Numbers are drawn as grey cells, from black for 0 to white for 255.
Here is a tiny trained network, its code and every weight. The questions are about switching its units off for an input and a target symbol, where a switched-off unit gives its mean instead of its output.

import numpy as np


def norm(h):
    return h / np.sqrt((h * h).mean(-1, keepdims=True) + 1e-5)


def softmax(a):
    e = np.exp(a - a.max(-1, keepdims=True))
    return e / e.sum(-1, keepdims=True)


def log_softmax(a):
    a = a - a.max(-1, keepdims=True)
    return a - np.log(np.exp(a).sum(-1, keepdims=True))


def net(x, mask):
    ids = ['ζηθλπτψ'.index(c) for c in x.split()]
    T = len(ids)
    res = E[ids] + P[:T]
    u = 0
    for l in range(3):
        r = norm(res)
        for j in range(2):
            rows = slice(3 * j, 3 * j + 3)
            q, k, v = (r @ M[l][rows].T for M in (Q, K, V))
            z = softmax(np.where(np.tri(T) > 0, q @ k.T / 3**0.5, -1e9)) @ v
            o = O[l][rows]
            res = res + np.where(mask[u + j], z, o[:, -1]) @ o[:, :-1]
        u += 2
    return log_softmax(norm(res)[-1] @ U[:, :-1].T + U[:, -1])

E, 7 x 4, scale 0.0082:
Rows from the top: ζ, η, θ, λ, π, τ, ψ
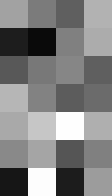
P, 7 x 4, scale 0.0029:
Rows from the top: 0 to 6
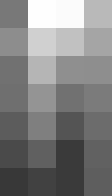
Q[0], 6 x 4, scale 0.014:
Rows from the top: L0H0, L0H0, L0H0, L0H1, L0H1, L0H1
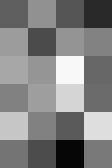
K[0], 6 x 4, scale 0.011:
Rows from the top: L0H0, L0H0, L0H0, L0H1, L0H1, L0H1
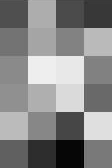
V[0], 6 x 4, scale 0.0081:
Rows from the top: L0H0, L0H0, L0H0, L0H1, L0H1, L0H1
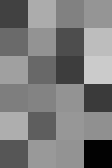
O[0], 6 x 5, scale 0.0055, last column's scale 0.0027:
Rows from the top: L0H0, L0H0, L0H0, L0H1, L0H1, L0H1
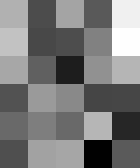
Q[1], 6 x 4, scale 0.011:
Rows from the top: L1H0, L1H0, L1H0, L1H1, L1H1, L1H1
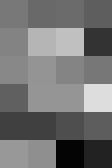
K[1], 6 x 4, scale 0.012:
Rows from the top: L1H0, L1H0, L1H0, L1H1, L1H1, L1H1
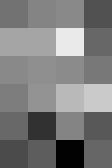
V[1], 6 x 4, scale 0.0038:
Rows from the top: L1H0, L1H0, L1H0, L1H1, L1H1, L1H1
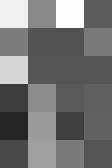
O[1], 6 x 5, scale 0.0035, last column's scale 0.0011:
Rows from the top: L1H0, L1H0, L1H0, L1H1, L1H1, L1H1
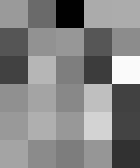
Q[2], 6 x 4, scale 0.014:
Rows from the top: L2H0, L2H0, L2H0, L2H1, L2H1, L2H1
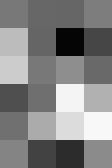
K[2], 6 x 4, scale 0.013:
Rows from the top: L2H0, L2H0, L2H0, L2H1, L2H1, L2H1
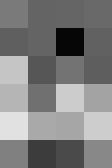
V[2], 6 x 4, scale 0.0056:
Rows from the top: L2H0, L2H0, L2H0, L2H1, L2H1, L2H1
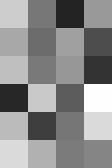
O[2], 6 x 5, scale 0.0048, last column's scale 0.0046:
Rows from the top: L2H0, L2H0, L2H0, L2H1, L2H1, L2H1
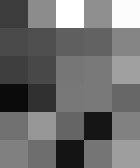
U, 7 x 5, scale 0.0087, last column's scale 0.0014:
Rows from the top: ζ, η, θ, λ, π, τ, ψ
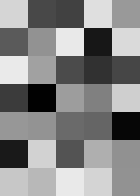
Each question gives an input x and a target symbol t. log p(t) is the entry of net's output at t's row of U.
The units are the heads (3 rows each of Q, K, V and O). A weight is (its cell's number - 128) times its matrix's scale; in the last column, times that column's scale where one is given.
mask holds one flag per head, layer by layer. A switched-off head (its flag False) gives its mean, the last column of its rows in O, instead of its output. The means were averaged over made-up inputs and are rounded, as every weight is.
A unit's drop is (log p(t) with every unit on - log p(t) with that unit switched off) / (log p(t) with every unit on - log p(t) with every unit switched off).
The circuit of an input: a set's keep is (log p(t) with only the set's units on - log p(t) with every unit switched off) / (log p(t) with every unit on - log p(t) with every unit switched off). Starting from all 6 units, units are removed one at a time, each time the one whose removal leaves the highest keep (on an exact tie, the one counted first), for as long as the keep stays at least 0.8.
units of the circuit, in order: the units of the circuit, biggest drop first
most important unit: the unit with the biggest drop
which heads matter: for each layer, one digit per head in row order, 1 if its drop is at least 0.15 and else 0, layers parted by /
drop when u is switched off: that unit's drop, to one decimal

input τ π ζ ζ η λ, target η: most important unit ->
L2H1
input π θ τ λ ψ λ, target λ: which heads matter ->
00 / 00 / 11
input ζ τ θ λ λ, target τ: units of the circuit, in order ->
[L0H0, L2H0]
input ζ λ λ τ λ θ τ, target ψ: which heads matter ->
01 / 01 / 01
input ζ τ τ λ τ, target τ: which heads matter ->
10 / 00 / 11
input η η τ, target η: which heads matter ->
00 / 00 / 11
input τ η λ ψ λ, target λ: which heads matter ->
00 / 00 / 01
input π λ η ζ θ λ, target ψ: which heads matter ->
00 / 10 / 11
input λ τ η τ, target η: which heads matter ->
00 / 00 / 10
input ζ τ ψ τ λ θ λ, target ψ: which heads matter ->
10 / 01 / 01
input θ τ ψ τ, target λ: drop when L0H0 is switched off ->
0.1
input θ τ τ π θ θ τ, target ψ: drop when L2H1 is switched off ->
1.0
